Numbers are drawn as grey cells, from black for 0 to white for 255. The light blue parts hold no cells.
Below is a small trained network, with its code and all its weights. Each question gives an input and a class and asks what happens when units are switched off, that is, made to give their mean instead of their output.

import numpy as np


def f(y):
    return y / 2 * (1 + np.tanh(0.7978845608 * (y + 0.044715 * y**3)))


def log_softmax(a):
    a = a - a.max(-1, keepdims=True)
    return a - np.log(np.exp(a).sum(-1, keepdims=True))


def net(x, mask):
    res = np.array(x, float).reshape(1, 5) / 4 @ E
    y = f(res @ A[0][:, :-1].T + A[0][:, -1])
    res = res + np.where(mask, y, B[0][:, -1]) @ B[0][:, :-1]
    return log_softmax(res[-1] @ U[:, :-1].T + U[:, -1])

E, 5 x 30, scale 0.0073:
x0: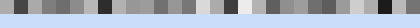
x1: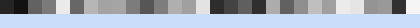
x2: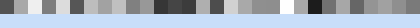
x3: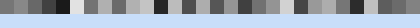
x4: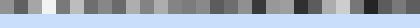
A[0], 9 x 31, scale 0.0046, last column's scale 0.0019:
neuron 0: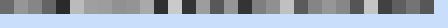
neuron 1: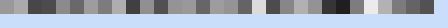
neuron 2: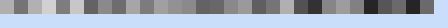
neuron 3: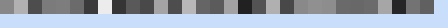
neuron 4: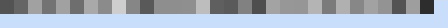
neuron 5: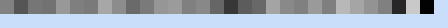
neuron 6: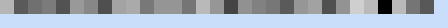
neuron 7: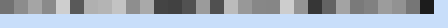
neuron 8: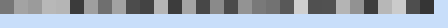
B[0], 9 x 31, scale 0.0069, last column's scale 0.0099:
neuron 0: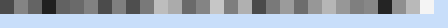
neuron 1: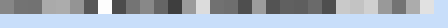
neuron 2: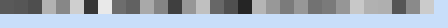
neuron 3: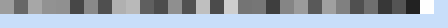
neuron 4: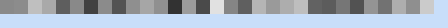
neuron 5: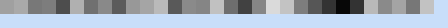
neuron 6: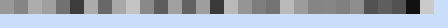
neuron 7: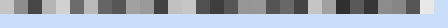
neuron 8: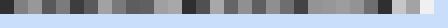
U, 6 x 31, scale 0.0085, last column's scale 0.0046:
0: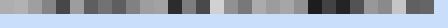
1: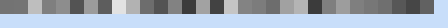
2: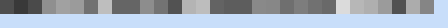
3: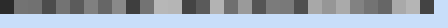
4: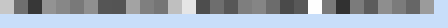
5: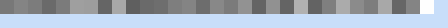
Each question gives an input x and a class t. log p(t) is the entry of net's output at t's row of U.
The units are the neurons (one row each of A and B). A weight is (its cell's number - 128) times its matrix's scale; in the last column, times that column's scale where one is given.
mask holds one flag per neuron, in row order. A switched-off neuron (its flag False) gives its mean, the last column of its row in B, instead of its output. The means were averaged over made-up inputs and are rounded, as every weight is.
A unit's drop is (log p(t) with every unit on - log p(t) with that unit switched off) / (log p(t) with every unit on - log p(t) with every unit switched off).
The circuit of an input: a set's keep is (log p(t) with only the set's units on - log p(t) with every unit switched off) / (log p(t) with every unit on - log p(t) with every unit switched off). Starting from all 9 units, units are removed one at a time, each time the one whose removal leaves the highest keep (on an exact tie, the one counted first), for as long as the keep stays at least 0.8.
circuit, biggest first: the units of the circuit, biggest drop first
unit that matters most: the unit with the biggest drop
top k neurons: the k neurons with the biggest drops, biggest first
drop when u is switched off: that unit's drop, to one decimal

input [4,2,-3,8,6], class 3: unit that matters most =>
neuron 0
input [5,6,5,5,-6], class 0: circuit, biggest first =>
[neuron 4; neuron 5]
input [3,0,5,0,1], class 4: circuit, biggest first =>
[neuron 7; neuron 3]
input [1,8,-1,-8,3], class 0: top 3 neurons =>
[neuron 5; neuron 4; neuron 0]
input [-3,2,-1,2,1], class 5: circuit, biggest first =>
[neuron 7; neuron 8; neuron 1]
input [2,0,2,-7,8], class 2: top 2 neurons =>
[neuron 2; neuron 0]
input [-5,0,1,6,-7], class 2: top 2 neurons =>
[neuron 1; neuron 8]
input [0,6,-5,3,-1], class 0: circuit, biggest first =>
[neuron 5; neuron 4]
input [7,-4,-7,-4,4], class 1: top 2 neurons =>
[neuron 6; neuron 7]
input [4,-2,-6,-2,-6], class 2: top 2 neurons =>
[neuron 1; neuron 7]
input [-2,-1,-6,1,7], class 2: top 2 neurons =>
[neuron 2; neuron 7]
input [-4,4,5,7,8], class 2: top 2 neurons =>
[neuron 2; neuron 8]
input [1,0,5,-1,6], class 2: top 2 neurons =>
[neuron 2; neuron 3]
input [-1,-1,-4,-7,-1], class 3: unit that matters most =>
neuron 8
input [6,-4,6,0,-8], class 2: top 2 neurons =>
[neuron 1; neuron 3]
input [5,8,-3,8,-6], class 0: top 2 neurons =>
[neuron 5; neuron 4]
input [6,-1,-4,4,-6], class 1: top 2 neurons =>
[neuron 6; neuron 2]
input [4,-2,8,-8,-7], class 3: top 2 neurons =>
[neuron 8; neuron 2]
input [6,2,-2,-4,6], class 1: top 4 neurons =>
[neuron 6; neuron 1; neuron 0; neuron 7]
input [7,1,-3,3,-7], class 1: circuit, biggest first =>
[neuron 6]
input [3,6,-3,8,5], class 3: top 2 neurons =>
[neuron 0; neuron 1]
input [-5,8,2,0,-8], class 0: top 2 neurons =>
[neuron 5; neuron 4]
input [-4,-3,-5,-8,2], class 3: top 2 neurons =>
[neuron 8; neuron 7]
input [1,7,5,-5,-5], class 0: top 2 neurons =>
[neuron 4; neuron 5]
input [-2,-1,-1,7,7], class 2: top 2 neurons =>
[neuron 2; neuron 8]
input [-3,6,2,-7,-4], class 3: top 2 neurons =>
[neuron 8; neuron 2]
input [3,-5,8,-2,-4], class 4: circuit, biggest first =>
[neuron 7]
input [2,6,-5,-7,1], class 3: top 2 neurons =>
[neuron 8; neuron 7]
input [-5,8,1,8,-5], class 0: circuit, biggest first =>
[neuron 5; neuron 4]
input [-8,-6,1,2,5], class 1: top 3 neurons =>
[neuron 3; neuron 5; neuron 4]
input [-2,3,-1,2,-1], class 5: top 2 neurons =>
[neuron 7; neuron 8]
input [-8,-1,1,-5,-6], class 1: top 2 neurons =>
[neuron 3; neuron 2]
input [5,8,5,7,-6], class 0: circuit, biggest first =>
[neuron 4; neuron 5]
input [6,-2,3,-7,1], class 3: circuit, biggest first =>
[neuron 8]
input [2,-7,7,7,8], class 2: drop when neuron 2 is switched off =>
1.0
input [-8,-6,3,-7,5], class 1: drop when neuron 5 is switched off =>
0.2
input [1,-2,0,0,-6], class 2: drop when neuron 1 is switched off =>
0.3
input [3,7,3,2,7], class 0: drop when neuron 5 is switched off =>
0.4
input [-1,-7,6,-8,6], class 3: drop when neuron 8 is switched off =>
1.0
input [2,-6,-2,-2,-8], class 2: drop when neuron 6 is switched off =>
0.0
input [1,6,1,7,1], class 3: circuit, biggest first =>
[neuron 0]
